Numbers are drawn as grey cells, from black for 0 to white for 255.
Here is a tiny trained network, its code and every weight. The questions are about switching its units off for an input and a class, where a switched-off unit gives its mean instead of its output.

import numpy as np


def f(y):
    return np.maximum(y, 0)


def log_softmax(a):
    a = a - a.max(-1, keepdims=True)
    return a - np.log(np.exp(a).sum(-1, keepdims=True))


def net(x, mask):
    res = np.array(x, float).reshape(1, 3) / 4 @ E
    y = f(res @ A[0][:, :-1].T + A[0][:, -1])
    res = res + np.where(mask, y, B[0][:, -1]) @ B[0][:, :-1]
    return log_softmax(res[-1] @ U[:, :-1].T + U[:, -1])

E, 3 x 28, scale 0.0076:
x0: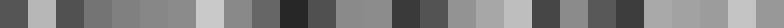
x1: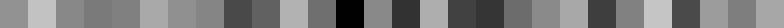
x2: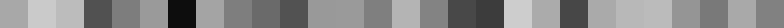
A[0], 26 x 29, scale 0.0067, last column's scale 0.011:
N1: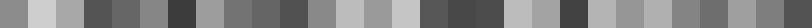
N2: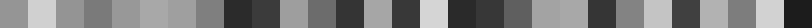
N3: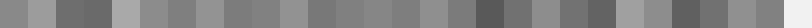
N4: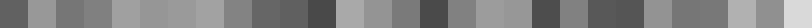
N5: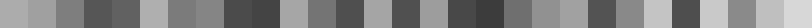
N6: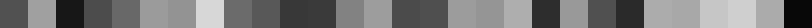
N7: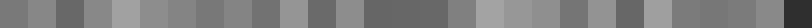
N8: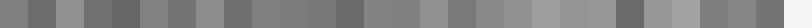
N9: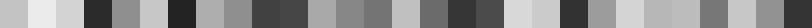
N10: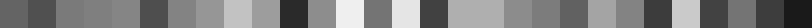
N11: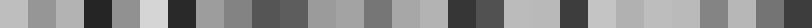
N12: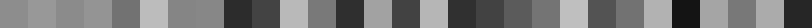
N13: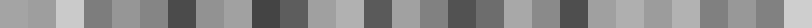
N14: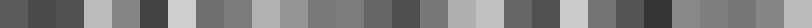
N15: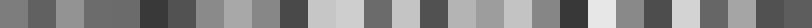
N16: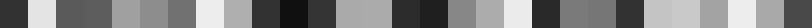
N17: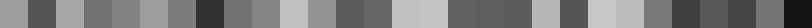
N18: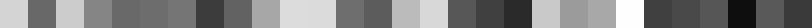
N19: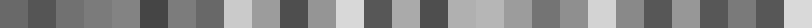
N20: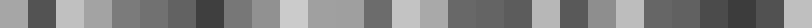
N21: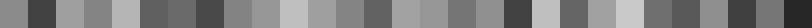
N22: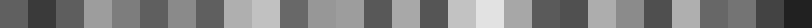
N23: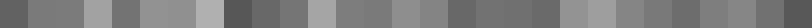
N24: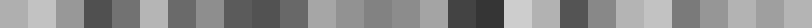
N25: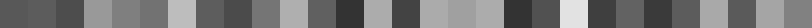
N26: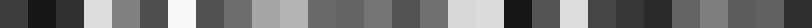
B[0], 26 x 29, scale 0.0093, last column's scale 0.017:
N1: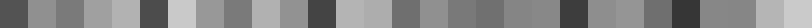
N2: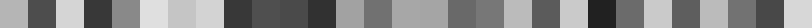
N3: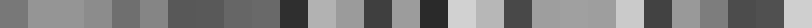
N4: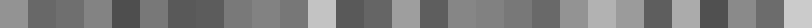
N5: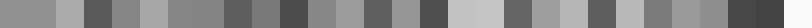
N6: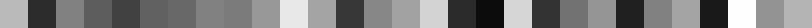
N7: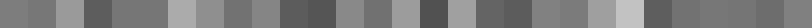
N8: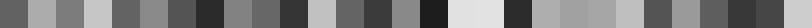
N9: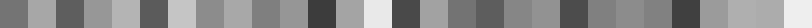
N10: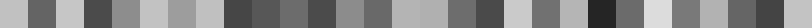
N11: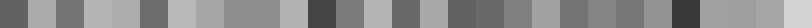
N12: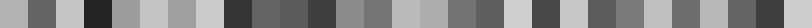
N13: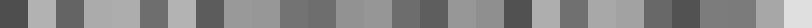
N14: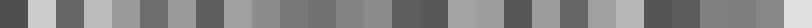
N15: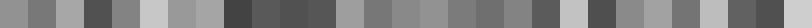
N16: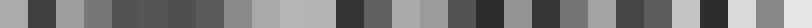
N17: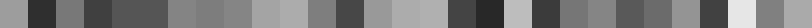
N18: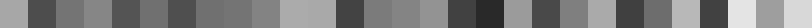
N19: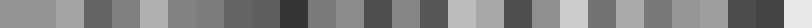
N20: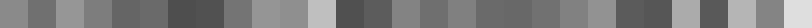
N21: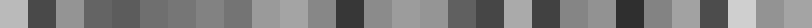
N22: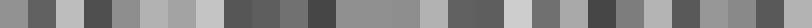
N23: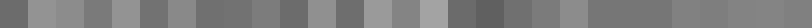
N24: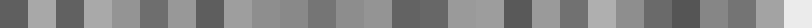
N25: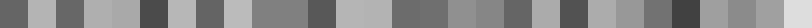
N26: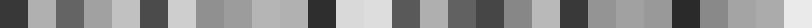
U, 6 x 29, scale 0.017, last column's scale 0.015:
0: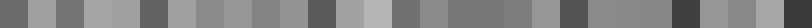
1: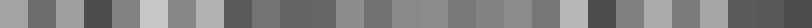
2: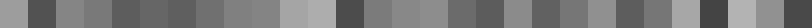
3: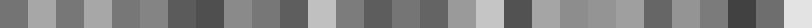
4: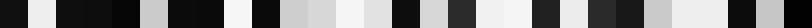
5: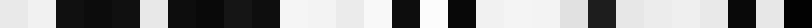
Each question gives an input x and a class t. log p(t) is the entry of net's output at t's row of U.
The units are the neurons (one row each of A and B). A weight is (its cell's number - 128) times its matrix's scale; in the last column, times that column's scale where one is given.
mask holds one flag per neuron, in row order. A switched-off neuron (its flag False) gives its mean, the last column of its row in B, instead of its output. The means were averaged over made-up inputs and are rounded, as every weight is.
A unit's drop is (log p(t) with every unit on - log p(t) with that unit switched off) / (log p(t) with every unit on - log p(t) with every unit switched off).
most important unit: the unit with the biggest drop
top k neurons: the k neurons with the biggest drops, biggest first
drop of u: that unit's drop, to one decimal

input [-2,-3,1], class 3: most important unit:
N2
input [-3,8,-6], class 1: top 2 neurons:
(N12 N2)
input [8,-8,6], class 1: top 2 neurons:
(N15 N10)
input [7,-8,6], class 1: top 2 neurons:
(N15 N10)
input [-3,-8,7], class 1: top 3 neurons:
(N15 N10 N19)
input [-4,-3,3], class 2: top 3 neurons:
(N26 N5 N18)
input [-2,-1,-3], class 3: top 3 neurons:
(N9 N11 N1)
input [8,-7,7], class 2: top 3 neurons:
(N16 N6 N26)
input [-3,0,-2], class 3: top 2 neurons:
(N16 N6)
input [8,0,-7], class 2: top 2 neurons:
(N6 N16)
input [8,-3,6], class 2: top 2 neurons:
(N16 N6)
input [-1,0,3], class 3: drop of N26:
0.5
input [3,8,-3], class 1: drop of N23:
0.0
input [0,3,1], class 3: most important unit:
N10
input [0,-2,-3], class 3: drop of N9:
0.4
